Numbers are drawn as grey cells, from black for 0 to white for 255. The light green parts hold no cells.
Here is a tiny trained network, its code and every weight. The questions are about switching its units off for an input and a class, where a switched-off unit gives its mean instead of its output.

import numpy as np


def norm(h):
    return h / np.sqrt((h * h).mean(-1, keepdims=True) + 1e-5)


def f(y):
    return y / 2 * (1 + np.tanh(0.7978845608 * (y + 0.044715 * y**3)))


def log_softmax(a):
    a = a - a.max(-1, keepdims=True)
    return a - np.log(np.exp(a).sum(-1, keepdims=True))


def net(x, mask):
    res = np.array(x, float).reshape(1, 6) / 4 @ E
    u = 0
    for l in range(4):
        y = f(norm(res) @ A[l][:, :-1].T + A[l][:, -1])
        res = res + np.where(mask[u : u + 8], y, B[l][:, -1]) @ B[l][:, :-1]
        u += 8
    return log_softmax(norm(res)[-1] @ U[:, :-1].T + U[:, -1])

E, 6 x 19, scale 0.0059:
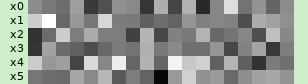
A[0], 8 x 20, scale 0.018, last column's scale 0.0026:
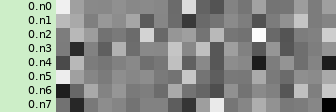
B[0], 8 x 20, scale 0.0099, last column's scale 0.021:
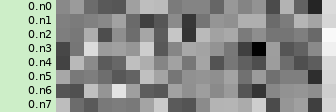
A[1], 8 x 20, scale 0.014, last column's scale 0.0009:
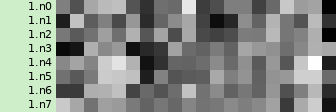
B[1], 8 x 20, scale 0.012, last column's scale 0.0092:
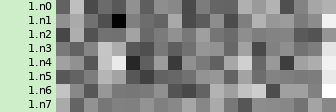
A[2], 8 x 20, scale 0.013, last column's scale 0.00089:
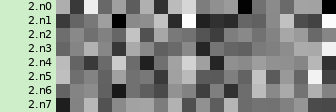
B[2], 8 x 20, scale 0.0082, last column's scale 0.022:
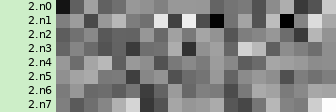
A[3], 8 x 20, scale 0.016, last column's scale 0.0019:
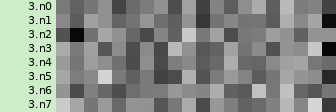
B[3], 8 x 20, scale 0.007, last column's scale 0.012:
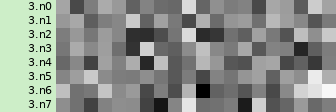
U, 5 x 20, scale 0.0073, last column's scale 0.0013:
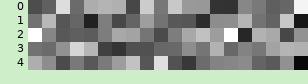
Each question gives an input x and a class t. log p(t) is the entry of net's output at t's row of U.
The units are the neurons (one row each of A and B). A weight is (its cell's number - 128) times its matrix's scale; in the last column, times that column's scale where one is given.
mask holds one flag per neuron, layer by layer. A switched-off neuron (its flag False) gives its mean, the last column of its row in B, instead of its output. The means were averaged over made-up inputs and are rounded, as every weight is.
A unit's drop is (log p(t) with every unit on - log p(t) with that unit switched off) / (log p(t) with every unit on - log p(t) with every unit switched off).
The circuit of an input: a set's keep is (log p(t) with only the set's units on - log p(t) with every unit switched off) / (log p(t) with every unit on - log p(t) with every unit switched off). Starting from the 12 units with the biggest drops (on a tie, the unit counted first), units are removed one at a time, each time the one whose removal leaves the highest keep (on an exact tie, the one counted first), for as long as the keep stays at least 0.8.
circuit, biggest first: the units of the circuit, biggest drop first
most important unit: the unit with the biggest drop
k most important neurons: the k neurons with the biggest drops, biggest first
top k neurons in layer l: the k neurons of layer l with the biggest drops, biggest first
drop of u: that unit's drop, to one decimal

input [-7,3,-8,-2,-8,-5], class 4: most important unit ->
0.n2
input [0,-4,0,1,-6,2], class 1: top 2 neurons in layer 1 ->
[1.n1 1.n0]
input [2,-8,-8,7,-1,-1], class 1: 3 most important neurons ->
[0.n2 0.n7 0.n5]
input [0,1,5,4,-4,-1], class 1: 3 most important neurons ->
[0.n2 0.n4 0.n7]
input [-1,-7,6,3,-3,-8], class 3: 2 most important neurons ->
[0.n6 0.n0]
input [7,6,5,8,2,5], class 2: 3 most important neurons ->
[0.n3 0.n6 0.n7]
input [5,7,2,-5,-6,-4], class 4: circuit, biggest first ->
[0.n2 2.n1 0.n0]
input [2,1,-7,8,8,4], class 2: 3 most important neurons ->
[0.n3 0.n6 0.n4]
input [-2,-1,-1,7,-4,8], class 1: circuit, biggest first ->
[0.n4 0.n2 0.n3]
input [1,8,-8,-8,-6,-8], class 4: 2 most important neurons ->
[2.n1 0.n2]
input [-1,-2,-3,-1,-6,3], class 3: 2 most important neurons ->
[0.n0 0.n4]
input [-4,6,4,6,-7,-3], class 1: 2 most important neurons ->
[0.n4 1.n1]
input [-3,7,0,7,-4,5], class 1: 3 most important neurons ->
[0.n4 1.n1 0.n6]
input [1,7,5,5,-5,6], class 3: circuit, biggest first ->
[0.n1]
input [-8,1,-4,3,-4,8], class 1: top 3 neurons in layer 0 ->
[0.n4 0.n6 0.n2]
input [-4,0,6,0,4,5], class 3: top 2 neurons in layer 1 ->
[1.n4 1.n6]
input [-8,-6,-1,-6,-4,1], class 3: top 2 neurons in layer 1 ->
[1.n6 1.n4]
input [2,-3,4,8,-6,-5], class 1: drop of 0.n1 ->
0.1
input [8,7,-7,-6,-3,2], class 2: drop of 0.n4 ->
0.1
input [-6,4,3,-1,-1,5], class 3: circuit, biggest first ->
[0.n1]
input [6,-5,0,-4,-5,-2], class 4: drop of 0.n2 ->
0.2
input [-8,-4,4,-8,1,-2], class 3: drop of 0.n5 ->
0.1
